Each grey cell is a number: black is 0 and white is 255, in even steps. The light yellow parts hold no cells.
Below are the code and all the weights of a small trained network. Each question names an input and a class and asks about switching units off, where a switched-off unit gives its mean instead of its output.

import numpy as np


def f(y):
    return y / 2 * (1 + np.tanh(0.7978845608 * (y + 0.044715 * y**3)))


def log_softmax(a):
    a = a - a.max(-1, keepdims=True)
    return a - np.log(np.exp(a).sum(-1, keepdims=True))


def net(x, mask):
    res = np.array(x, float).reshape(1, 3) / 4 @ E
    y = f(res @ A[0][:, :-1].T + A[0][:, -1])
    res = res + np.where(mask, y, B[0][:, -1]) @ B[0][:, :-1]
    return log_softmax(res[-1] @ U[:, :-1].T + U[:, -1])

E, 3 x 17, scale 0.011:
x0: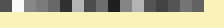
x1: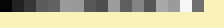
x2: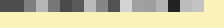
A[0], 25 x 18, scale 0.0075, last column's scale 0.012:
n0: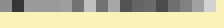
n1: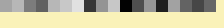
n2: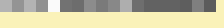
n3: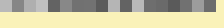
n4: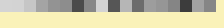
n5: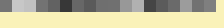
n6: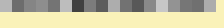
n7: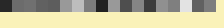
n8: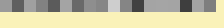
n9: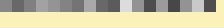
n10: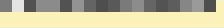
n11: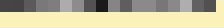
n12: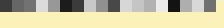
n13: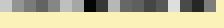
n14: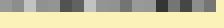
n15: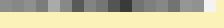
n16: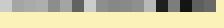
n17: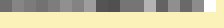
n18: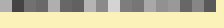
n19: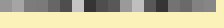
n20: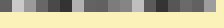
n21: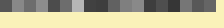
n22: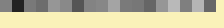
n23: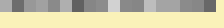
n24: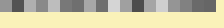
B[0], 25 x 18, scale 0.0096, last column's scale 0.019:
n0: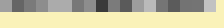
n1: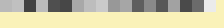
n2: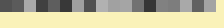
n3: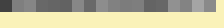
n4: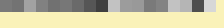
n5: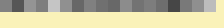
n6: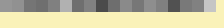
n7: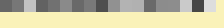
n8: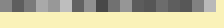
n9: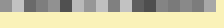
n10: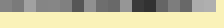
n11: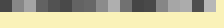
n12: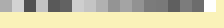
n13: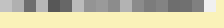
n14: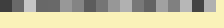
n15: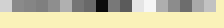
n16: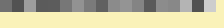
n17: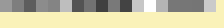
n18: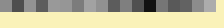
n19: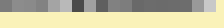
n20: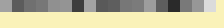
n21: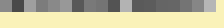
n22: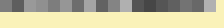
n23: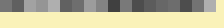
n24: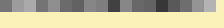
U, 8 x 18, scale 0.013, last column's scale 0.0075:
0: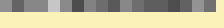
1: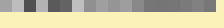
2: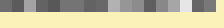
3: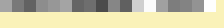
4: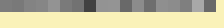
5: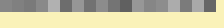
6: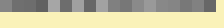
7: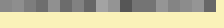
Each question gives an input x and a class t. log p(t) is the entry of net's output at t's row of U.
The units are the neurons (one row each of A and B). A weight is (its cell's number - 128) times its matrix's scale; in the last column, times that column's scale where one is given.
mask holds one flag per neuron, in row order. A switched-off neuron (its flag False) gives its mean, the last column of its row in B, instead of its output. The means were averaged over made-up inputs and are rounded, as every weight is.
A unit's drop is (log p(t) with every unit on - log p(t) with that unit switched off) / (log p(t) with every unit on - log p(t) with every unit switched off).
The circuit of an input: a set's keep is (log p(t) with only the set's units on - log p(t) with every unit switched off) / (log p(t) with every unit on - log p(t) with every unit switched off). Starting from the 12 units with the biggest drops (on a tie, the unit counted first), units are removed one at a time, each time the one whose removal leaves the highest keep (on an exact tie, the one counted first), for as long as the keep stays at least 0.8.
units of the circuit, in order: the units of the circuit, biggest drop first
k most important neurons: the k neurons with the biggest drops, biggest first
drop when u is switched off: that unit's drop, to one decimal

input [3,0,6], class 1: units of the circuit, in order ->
(n12)
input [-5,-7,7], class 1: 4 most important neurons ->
(n12; n9; n7; n11)
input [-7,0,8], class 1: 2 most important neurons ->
(n12; n9)
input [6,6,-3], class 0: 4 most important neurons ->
(n20; n4; n21; n19)
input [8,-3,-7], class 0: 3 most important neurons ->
(n20; n19; n12)
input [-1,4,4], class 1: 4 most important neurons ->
(n12; n4; n16; n14)
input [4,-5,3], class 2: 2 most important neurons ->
(n4; n14)
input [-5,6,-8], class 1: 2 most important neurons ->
(n1; n13)
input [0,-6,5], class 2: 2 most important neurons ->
(n4; n1)
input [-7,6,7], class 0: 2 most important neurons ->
(n1; n13)
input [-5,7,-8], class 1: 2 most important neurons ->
(n1; n13)
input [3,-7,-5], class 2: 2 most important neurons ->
(n4; n16)
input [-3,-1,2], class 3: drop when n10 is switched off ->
0.1
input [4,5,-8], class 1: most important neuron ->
(n1)
